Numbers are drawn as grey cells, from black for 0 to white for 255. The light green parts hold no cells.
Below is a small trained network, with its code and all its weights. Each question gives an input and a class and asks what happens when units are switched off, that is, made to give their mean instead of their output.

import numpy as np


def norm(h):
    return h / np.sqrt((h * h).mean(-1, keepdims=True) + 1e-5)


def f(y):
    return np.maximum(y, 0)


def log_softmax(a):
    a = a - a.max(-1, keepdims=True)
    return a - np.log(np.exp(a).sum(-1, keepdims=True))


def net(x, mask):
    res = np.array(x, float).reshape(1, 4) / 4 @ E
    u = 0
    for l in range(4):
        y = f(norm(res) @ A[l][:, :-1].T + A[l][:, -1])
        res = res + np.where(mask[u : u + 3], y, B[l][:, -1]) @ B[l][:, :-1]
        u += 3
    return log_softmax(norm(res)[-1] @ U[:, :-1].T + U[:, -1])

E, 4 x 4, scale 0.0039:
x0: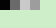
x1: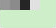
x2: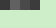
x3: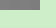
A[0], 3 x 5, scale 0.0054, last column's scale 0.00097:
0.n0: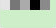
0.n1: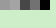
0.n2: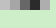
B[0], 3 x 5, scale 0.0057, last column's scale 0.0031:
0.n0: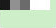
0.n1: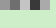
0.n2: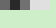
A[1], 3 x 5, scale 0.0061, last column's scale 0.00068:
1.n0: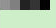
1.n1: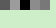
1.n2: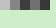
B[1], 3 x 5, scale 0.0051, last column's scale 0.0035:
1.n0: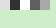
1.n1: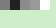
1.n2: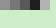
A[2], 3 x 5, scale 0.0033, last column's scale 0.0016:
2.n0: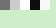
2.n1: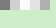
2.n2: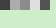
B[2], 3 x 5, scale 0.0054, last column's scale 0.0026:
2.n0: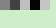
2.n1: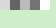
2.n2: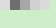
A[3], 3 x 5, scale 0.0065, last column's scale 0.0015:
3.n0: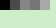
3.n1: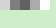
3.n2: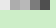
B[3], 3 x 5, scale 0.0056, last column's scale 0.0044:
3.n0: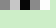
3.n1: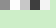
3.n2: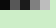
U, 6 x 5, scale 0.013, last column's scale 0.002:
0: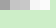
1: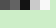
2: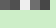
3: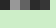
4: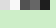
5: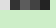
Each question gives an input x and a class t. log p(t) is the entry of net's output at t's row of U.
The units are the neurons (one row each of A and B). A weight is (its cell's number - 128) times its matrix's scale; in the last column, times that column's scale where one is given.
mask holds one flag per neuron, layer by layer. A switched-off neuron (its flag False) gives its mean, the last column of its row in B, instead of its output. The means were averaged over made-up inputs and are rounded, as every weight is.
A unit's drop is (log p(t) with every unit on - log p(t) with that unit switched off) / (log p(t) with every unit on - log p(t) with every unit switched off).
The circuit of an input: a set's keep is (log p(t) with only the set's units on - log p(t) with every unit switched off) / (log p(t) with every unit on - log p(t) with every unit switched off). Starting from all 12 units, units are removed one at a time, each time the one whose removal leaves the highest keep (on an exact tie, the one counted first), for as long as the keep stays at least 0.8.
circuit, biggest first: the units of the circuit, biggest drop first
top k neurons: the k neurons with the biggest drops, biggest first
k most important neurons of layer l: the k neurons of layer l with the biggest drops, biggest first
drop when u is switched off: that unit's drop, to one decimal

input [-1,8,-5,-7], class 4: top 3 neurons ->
[0.n0 3.n1 0.n2]
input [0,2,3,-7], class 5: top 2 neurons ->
[0.n0 1.n0]
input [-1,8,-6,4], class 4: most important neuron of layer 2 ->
[2.n2]
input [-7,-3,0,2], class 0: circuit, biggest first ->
[0.n0 3.n0]
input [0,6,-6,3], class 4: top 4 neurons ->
[0.n0 3.n1 0.n2 1.n2]
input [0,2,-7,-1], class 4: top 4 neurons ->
[0.n0 3.n1 0.n2 1.n1]
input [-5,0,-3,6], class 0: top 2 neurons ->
[0.n0 0.n2]
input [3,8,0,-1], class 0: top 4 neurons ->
[3.n2 3.n1 3.n0 2.n2]
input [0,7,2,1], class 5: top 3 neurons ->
[0.n0 1.n1 0.n2]
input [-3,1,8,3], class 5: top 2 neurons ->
[1.n0 0.n0]
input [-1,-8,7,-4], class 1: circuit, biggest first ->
[0.n0 3.n0 3.n1]
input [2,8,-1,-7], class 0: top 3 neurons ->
[3.n0 3.n1 3.n2]
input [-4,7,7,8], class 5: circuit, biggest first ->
[1.n0 0.n0]
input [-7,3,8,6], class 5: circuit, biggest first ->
[1.n0]
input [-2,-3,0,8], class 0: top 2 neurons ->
[2.n2 3.n2]
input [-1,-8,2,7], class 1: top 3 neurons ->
[0.n0 3.n0 3.n1]
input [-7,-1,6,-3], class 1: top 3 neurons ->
[0.n0 0.n2 2.n1]
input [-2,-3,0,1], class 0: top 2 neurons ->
[2.n2 3.n2]
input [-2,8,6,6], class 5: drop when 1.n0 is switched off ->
0.2
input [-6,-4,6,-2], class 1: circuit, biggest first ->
[0.n0]
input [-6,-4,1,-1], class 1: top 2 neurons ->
[0.n0 0.n2]
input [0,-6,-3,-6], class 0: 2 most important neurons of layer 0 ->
[0.n0 0.n1]
